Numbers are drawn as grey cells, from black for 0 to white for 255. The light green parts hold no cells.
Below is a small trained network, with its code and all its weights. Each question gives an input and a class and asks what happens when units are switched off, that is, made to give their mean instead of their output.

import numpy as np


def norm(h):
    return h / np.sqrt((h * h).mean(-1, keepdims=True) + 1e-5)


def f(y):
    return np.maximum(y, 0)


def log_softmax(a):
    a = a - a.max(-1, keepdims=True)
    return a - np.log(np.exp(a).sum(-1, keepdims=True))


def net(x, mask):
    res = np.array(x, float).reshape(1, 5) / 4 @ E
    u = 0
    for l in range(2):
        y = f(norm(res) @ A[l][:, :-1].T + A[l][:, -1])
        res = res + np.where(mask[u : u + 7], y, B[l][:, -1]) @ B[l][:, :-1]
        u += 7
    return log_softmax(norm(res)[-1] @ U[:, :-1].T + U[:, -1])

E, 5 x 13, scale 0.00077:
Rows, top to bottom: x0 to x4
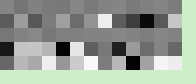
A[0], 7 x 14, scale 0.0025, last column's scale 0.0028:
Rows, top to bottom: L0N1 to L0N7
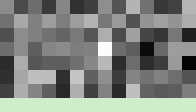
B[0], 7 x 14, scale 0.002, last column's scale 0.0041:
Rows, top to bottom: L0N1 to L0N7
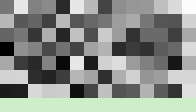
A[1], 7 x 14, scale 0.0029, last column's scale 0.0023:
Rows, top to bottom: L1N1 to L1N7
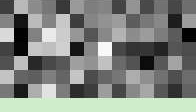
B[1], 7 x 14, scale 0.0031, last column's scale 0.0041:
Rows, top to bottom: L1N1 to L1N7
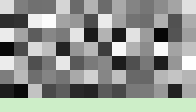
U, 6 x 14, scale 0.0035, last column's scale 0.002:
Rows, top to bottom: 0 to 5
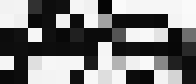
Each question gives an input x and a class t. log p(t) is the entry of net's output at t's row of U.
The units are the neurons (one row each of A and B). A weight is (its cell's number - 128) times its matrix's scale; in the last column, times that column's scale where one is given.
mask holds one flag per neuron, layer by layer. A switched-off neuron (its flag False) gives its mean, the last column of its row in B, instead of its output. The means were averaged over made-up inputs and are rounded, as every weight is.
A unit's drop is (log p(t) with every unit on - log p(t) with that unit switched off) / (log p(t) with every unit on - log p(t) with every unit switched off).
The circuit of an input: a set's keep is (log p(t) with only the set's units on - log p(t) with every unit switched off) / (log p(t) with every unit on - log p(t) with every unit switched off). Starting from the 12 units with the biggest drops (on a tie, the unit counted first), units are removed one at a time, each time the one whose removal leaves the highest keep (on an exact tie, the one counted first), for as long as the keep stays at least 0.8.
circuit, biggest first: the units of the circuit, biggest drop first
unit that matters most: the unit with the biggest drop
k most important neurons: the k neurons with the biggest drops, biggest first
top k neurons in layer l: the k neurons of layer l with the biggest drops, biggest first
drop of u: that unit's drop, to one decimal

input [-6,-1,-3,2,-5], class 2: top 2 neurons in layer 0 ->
L0N7, L0N1
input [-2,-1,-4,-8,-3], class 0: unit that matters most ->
L0N4
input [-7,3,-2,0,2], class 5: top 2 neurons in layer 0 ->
L0N1, L0N6
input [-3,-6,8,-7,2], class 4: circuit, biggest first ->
L0N6, L1N3
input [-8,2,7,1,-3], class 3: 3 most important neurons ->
L0N7, L0N5, L0N1
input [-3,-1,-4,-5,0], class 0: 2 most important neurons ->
L0N7, L0N4
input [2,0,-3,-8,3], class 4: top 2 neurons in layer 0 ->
L0N1, L0N4
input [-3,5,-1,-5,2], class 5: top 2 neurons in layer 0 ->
L0N1, L0N6
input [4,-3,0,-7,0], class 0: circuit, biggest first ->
L0N7, L1N5
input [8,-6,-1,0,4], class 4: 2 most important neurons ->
L0N1, L0N6
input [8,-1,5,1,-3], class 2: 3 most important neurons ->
L0N7, L0N6, L1N5
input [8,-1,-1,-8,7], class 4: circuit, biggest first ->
L0N1, L0N4, L1N3
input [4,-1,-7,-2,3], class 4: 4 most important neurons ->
L0N1, L0N6, L0N4, L0N7
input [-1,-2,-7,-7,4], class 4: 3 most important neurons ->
L0N1, L0N4, L1N3
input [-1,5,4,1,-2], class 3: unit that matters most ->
L0N5
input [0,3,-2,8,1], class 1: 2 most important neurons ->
L0N6, L1N1
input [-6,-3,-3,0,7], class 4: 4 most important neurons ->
L0N1, L0N6, L0N2, L0N4
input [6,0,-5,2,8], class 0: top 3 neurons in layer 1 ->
L1N5, L1N2, L1N1
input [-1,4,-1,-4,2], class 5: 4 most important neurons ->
L0N1, L0N6, L1N4, L0N7
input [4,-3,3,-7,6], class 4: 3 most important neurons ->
L0N1, L1N3, L0N4
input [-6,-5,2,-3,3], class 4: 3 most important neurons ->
L0N1, L0N6, L0N7
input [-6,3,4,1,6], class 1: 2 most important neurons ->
L0N7, L1N5
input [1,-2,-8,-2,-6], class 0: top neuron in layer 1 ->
L1N5
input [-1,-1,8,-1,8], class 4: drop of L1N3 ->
0.3
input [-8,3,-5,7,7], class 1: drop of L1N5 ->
0.1
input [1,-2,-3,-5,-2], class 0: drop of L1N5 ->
0.2
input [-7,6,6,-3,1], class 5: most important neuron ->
L1N4
